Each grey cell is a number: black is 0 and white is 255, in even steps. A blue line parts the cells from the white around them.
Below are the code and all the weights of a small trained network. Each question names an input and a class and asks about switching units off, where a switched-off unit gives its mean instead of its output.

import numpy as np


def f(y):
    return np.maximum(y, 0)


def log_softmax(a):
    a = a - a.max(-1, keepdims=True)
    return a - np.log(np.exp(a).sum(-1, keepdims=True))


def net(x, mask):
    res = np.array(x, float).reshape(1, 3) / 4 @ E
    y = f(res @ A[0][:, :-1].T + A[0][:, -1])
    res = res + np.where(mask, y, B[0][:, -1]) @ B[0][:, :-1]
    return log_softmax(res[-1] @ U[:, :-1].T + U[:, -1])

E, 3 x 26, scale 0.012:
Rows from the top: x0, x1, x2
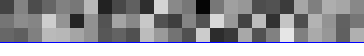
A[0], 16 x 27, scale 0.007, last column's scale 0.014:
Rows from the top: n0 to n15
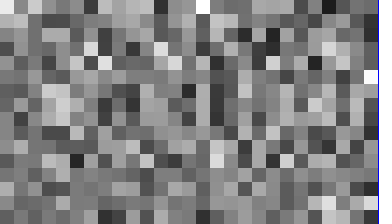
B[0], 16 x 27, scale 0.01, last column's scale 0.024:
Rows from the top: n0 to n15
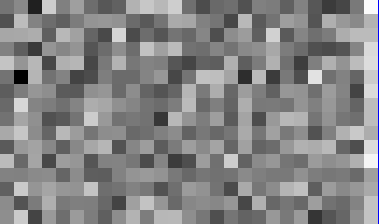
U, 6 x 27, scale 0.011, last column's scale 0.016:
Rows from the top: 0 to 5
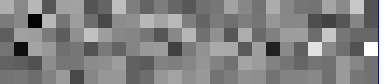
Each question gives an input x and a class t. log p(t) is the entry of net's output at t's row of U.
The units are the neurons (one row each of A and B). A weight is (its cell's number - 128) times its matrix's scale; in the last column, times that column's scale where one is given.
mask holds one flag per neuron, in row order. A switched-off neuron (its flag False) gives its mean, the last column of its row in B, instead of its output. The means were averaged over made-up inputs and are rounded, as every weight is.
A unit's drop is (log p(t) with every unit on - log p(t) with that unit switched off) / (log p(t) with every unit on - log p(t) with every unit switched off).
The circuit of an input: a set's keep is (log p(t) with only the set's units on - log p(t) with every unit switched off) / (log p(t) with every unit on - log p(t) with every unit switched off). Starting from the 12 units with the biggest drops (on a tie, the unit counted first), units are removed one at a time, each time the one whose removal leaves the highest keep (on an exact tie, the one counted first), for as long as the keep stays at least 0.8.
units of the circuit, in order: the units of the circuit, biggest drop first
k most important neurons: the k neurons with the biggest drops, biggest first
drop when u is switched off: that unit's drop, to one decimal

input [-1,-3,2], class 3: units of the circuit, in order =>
[n2 n15]
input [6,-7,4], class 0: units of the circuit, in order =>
[n4]
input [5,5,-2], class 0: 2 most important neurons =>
[n0 n11]
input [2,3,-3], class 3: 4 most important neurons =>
[n4 n9 n0 n8]
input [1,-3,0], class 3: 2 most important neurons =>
[n2 n5]
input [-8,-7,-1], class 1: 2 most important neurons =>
[n0 n11]
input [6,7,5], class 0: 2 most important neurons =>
[n11 n0]
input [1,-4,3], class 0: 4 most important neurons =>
[n4 n10 n9 n0]
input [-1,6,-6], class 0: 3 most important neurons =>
[n11 n2 n6]
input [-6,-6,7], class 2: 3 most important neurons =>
[n6 n8 n11]
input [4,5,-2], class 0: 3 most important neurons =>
[n0 n11 n2]
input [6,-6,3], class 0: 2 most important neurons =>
[n4 n0]
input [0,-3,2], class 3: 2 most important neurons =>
[n2 n5]
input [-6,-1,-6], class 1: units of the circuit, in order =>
[n0]
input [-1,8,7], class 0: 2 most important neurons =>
[n11 n2]
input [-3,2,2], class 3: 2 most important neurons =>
[n15 n3]
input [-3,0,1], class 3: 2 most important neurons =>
[n15 n3]
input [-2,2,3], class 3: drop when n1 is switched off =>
0.1
